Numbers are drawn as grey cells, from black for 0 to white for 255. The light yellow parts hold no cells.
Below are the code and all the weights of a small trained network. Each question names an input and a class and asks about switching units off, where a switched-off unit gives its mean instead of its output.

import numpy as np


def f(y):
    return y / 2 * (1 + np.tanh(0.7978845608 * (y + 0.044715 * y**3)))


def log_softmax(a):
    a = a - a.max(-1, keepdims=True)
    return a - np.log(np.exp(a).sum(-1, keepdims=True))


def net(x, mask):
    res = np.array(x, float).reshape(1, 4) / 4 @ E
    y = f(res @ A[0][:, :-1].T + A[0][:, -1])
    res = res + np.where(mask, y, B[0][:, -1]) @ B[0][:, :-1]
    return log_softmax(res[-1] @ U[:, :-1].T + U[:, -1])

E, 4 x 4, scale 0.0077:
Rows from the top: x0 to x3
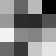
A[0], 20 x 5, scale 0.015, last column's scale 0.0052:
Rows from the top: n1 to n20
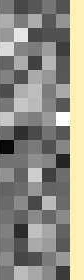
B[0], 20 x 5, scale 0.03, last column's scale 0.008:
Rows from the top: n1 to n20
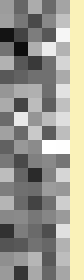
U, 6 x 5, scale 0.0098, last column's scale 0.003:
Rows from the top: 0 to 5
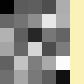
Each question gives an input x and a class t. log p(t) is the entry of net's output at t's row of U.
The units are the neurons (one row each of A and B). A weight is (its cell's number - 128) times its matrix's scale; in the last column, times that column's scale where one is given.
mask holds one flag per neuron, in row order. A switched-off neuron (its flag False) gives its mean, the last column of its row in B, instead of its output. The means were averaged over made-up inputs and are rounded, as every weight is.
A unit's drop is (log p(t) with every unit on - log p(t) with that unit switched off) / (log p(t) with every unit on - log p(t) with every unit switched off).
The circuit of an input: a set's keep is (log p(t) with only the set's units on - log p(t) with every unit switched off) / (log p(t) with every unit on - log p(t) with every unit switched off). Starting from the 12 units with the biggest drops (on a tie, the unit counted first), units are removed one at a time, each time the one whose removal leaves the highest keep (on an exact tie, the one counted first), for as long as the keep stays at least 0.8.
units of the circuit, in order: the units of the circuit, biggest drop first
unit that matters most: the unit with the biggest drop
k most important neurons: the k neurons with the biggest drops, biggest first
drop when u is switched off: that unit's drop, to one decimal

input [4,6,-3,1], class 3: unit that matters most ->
n10
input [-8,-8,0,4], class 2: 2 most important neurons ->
n5, n15
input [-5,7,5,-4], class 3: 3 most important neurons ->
n11, n19, n10
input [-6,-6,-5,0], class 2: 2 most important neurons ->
n5, n15
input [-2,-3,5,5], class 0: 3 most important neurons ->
n17, n11, n18
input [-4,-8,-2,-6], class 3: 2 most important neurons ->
n8, n7
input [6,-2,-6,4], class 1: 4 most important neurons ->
n11, n5, n15, n3
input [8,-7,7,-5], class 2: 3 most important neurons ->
n13, n2, n11
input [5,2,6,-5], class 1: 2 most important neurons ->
n4, n9
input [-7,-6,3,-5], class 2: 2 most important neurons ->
n5, n15
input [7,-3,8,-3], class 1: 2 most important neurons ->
n4, n9
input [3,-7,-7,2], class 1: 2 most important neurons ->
n11, n10
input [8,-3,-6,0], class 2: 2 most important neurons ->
n13, n9
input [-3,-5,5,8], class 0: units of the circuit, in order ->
n17
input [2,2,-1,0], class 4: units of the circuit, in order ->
n5, n3, n4
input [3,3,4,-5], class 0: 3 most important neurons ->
n3, n11, n7
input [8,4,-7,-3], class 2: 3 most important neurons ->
n13, n9, n2
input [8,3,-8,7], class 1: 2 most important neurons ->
n11, n3
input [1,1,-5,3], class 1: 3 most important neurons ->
n11, n3, n9
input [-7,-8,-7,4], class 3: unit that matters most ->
n7
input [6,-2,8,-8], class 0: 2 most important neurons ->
n3, n11
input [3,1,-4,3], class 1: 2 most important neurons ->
n3, n11
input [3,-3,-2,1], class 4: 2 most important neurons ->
n5, n15
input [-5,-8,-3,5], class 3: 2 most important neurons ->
n7, n8
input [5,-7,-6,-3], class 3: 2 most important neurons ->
n8, n7
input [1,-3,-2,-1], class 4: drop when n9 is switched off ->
-0.2
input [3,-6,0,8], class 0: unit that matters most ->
n17
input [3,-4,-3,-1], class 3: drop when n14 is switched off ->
-0.1
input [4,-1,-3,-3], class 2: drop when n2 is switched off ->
0.2
